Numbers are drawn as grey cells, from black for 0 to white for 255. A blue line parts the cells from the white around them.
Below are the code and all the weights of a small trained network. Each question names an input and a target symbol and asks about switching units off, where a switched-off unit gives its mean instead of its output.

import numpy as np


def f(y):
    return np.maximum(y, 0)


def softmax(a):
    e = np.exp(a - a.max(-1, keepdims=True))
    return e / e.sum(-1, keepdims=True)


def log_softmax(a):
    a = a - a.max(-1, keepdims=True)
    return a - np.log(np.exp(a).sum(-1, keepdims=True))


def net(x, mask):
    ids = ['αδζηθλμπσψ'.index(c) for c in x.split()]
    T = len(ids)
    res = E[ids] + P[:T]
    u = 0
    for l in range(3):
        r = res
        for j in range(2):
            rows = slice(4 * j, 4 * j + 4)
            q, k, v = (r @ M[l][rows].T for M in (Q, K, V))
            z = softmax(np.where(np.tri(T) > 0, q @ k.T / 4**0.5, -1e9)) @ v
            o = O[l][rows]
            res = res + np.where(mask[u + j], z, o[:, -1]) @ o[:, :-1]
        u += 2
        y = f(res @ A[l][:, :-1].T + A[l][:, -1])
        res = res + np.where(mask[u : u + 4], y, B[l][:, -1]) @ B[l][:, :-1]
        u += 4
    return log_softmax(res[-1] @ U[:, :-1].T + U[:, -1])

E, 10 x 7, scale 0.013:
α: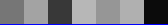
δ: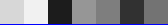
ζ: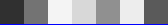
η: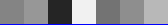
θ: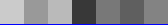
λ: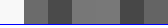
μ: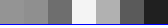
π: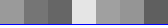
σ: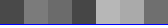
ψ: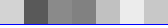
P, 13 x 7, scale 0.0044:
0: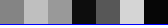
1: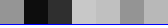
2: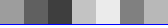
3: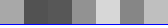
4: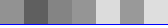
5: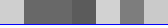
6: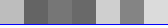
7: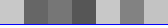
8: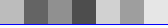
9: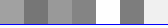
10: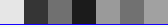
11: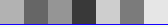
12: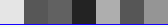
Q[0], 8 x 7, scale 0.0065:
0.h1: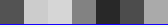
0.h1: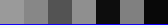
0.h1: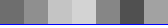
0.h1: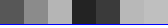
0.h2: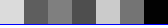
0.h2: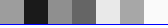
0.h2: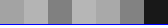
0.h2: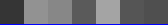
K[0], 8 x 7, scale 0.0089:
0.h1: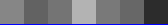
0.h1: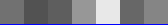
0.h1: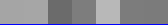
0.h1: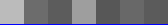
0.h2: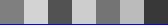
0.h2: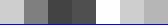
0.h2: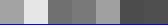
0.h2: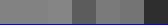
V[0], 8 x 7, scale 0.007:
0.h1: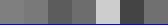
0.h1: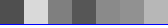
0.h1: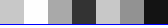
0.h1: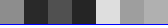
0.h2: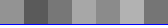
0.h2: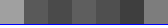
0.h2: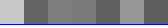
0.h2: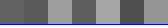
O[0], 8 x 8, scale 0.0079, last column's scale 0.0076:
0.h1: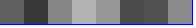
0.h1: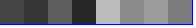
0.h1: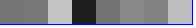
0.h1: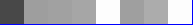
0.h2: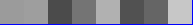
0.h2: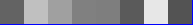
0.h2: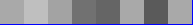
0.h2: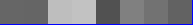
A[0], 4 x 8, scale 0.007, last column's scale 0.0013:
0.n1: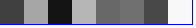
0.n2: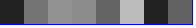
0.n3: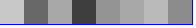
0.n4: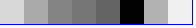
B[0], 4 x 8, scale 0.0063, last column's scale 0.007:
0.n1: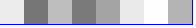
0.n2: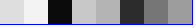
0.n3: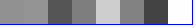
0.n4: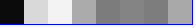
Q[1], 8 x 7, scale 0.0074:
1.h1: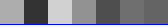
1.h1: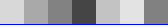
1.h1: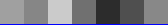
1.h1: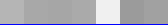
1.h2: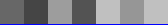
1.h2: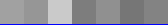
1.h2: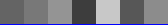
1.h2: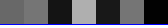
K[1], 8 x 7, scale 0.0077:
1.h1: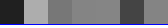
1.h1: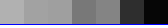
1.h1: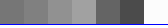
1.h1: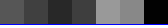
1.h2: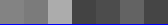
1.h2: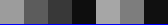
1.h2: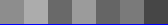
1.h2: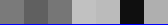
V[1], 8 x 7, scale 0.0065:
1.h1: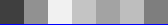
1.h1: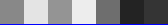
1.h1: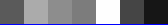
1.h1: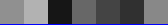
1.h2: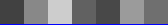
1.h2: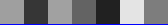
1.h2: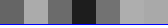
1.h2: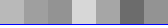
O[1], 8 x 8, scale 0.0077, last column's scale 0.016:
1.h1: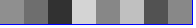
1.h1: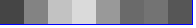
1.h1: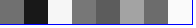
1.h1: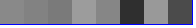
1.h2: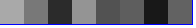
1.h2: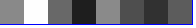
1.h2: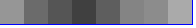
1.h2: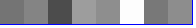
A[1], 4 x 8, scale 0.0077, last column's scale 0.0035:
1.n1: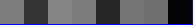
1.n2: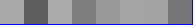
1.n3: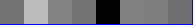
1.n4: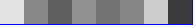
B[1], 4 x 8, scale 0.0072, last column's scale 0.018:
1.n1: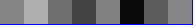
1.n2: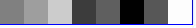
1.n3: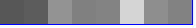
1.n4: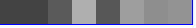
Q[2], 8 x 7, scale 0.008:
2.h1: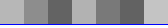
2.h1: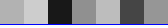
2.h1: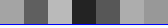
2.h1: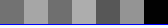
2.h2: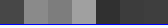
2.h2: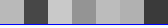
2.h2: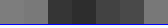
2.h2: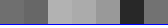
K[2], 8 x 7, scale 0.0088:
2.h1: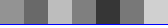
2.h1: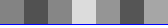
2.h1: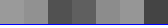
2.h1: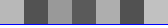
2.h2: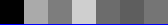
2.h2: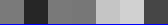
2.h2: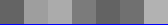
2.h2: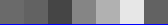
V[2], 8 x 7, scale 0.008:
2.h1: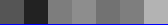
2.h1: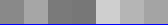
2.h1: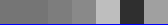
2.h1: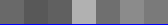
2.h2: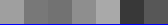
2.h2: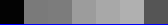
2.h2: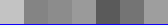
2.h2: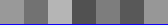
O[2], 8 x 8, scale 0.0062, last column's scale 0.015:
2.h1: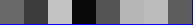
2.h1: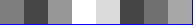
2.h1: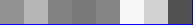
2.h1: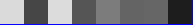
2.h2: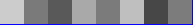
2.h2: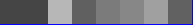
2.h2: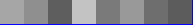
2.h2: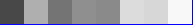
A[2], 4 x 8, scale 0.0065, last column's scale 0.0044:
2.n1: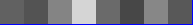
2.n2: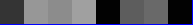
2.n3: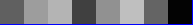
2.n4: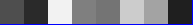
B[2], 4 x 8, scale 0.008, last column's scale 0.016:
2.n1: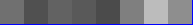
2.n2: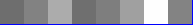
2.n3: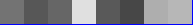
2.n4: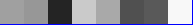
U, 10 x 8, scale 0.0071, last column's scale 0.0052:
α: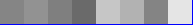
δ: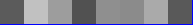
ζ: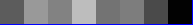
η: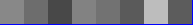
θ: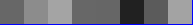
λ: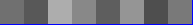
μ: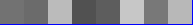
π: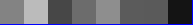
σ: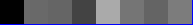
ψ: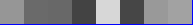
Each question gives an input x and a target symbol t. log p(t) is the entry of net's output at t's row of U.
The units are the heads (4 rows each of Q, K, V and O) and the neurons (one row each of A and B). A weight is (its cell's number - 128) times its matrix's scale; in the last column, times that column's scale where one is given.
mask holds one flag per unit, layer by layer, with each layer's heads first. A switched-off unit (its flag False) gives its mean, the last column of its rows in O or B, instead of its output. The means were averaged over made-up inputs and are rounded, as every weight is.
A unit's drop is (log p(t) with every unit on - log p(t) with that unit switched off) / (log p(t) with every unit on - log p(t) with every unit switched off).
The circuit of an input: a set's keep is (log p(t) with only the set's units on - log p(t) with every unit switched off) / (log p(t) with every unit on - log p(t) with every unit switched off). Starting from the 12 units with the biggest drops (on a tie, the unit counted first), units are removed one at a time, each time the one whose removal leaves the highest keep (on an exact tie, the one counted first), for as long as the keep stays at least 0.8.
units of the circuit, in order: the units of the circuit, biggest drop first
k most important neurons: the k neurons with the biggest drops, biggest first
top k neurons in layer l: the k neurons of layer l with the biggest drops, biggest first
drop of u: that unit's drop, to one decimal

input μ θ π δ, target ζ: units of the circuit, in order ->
1.h1
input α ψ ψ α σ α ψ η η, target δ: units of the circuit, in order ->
0.h1, 1.h1, 0.n2, 2.h1
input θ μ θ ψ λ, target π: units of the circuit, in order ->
0.h1, 1.h2, 2.h1
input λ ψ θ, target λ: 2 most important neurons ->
0.n4, 1.n2
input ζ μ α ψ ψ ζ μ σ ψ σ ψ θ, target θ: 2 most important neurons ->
0.n2, 1.n2
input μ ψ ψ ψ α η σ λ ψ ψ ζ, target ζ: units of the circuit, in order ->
2.n4, 1.h1
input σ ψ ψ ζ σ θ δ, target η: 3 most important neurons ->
0.n2, 2.n4, 2.n3
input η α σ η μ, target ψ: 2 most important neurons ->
1.n2, 1.n4
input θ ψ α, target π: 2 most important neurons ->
0.n1, 0.n2
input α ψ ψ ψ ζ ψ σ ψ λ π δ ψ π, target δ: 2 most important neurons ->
0.n2, 2.n4
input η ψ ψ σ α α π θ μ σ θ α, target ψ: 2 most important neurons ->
0.n1, 1.n4
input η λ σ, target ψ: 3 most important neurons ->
1.n2, 1.n4, 0.n1
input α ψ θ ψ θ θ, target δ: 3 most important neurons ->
0.n2, 2.n4, 0.n4
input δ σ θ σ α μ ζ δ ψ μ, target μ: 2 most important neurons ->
2.n4, 0.n4
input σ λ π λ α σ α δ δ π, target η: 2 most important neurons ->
0.n2, 2.n4
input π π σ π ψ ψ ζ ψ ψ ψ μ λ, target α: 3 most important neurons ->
0.n3, 0.n4, 2.n3
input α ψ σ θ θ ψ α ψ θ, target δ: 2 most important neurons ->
0.n2, 0.n1
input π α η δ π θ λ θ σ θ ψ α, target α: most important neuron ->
0.n1
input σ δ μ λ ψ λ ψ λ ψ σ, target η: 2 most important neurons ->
0.n2, 2.n3
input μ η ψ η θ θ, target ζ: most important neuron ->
0.n4
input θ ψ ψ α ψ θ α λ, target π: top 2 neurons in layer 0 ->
0.n2, 0.n4
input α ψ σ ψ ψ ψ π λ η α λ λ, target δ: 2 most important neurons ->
0.n2, 2.n4
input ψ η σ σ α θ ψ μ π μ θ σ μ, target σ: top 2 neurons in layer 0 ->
0.n2, 0.n3
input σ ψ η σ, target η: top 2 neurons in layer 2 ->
2.n3, 2.n4
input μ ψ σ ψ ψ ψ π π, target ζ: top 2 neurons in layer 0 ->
0.n2, 0.n4
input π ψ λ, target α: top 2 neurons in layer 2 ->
2.n3, 2.n4
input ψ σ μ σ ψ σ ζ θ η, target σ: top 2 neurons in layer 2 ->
2.n3, 2.n1
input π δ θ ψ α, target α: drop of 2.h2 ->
0.0
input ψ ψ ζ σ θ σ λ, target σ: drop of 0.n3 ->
0.1
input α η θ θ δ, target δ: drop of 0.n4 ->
0.3
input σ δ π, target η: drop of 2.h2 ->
0.3
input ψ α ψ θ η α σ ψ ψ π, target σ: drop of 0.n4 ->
-0.1
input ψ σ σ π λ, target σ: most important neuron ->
2.n4
